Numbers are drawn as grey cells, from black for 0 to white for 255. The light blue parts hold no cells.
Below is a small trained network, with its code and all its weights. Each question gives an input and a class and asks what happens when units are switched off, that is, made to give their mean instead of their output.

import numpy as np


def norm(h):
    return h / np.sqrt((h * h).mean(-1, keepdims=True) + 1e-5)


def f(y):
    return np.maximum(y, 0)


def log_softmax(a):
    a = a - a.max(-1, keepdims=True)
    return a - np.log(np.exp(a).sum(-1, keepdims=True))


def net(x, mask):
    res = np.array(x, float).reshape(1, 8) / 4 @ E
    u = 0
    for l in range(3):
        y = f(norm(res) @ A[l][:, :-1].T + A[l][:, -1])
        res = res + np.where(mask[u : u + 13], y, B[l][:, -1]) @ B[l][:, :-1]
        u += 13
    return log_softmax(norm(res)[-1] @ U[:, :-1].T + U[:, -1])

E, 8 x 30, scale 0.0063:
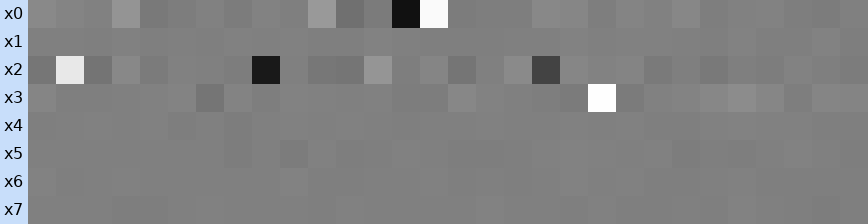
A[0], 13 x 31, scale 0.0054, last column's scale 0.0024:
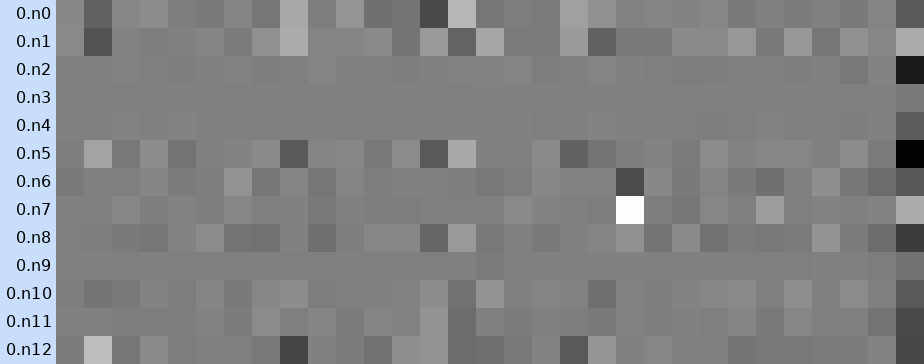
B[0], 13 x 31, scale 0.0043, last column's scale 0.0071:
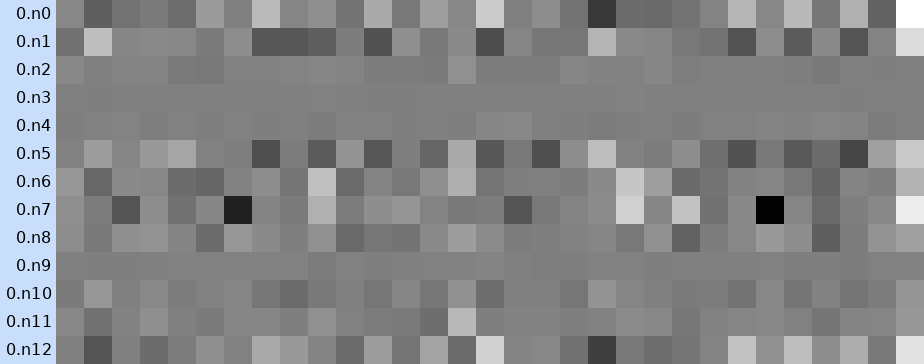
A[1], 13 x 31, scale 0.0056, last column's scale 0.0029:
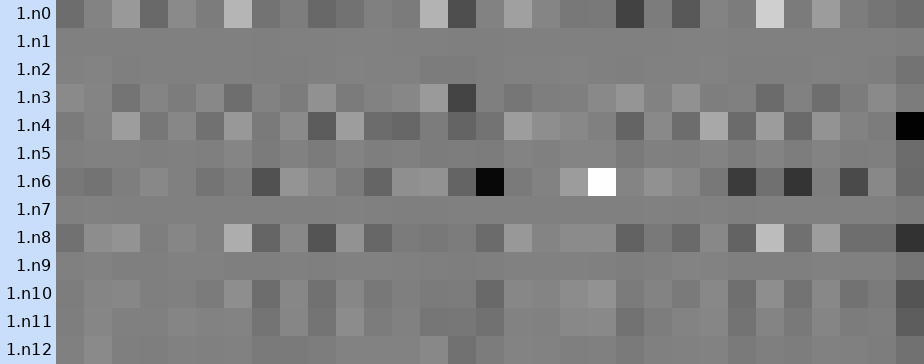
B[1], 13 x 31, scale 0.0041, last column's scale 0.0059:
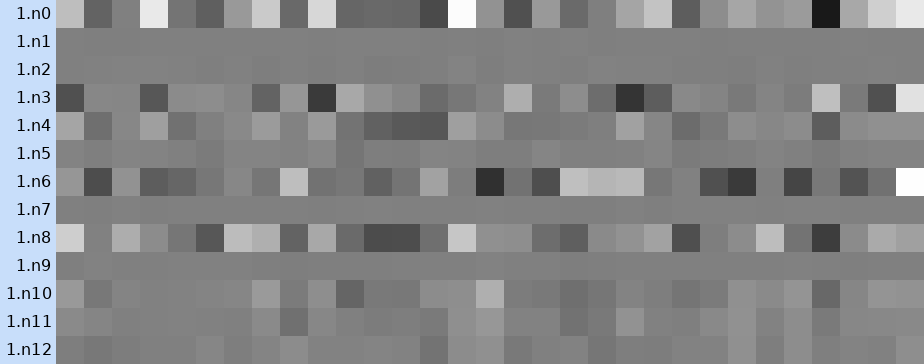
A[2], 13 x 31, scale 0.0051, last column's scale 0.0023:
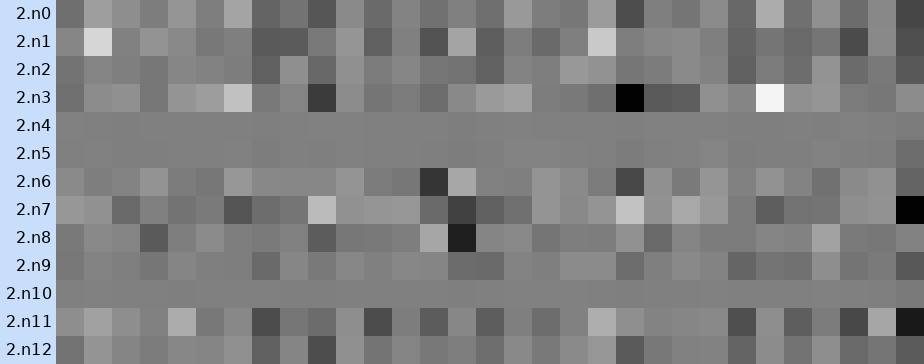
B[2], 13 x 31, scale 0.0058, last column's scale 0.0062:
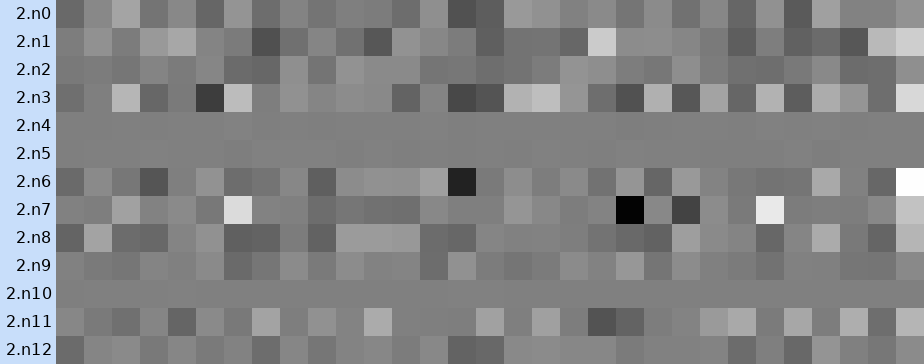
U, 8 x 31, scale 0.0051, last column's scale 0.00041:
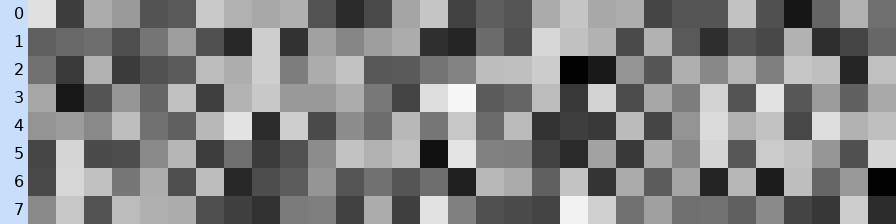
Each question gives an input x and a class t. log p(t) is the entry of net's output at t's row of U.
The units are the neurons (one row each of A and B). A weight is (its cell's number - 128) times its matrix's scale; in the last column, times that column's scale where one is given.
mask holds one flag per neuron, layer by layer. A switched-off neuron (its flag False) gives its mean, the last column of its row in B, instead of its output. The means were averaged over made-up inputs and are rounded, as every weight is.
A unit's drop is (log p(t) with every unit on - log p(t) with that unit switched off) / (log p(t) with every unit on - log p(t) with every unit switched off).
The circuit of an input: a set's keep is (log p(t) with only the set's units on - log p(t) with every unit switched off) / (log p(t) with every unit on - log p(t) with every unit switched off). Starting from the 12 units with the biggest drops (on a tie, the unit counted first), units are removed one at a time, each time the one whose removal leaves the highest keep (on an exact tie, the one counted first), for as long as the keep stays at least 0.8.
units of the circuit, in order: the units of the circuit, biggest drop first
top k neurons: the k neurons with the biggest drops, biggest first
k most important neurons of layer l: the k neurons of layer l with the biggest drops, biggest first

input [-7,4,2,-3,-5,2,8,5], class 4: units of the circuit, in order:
(1.n0)
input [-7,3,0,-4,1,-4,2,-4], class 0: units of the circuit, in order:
(1.n0 0.n0 1.n6)
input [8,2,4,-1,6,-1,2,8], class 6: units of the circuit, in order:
(0.n7 1.n0)
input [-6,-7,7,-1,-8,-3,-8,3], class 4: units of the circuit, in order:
(0.n7 1.n0)
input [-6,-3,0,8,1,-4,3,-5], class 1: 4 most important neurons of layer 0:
(0.n0 0.n12 0.n1 0.n7)
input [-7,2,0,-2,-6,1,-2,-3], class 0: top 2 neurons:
(0.n7 1.n0)
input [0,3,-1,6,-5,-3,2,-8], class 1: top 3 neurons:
(0.n0 1.n0 0.n12)
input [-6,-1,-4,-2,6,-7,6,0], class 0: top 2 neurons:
(0.n7 1.n0)
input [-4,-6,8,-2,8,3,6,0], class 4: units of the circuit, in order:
(0.n7 1.n0)
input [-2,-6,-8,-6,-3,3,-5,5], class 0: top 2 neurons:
(0.n7 0.n1)
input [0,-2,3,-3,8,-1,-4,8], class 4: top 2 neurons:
(0.n12 0.n7)
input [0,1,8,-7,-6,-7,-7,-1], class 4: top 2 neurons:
(0.n12 1.n0)
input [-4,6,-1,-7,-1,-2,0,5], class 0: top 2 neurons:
(0.n7 0.n0)
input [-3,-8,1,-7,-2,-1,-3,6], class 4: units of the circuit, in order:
(1.n0)
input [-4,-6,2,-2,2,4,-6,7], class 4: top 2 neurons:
(0.n7 1.n0)
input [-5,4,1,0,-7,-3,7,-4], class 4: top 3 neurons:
(0.n7 1.n0 1.n6)
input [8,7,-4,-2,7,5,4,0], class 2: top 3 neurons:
(0.n7 2.n3 1.n0)
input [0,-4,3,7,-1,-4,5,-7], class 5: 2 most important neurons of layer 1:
(1.n0 1.n3)
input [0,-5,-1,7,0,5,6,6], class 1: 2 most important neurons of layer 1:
(1.n0 1.n3)
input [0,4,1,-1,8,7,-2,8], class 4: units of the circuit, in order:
(1.n6)
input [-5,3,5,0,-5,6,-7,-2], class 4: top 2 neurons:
(0.n7 1.n0)
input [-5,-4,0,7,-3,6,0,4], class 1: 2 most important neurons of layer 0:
(0.n0 0.n12)
